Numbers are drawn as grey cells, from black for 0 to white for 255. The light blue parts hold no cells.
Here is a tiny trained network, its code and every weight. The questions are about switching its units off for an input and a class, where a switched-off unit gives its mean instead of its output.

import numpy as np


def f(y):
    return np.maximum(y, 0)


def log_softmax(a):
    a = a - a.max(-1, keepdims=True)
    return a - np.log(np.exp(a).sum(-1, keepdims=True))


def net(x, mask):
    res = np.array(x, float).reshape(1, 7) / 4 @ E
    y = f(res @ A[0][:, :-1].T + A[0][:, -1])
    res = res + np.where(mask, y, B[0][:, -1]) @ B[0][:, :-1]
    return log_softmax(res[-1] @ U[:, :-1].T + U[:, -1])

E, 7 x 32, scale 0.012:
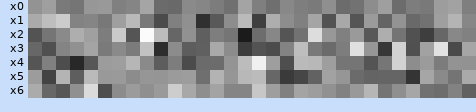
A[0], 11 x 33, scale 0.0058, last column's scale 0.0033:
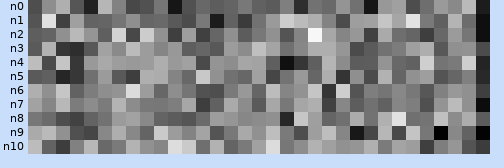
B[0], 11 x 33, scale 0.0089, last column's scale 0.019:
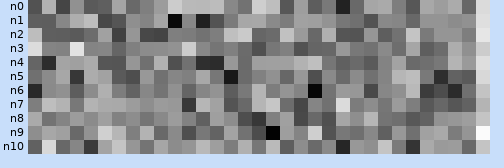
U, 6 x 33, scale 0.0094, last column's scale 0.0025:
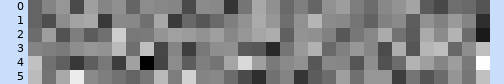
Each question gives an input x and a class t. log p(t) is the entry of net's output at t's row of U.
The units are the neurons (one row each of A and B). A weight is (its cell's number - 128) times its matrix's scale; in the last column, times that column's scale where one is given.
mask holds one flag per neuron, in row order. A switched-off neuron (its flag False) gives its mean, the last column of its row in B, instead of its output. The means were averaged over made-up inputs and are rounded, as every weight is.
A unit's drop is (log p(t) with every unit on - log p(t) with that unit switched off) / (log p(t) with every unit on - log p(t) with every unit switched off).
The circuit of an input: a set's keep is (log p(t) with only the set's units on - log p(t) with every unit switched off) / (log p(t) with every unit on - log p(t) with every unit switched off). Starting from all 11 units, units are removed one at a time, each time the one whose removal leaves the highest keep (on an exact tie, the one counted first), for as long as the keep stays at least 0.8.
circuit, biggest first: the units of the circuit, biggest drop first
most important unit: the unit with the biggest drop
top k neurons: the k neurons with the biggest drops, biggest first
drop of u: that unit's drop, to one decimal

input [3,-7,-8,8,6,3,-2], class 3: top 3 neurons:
[n2 n8 n6]
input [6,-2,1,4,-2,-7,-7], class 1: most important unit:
n1
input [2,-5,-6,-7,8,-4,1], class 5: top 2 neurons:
[n3 n2]
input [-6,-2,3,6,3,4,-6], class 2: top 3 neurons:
[n0 n9 n1]
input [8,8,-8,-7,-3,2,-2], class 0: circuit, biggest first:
[n6 n2]
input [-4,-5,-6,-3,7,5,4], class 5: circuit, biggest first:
[n3 n2]
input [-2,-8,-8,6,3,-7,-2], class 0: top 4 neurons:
[n5 n2 n9 n4]
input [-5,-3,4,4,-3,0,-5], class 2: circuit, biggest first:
[n9 n0]
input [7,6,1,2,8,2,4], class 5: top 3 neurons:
[n3 n8 n5]
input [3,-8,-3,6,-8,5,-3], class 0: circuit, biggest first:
[n5 n3]
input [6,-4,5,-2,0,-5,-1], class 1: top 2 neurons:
[n1 n6]
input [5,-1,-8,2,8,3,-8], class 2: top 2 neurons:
[n0 n2]
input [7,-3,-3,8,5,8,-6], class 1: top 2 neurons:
[n4 n9]
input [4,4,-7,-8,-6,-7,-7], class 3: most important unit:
n9
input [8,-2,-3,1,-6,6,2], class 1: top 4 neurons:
[n4 n3 n8 n2]
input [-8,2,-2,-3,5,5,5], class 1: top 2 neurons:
[n4 n0]
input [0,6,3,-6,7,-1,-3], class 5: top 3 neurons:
[n3 n5 n8]
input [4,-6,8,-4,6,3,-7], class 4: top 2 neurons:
[n2 n10]
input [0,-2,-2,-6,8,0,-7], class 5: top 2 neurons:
[n3 n10]
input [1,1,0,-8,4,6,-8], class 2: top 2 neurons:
[n0 n1]
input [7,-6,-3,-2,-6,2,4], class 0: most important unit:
n3
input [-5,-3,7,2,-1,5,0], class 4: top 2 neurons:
[n2 n1]
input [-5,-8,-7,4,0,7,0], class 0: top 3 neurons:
[n5 n2 n1]
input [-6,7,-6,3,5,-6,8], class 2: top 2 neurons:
[n10 n5]
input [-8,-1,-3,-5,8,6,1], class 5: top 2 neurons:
[n3 n1]
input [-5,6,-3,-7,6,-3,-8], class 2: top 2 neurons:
[n0 n5]
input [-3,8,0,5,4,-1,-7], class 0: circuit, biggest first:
[n6]
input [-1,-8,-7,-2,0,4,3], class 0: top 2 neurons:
[n5 n2]
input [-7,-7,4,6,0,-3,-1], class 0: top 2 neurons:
[n5 n9]
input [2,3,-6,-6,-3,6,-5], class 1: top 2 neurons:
[n4 n2]
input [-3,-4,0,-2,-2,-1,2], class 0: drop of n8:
0.1
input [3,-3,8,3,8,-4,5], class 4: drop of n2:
1.3
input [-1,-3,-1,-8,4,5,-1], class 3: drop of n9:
1.3
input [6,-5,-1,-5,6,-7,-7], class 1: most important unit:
n1
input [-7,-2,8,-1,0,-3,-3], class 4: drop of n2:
0.8
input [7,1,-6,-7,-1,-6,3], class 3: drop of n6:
0.0
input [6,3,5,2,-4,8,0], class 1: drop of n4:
0.8
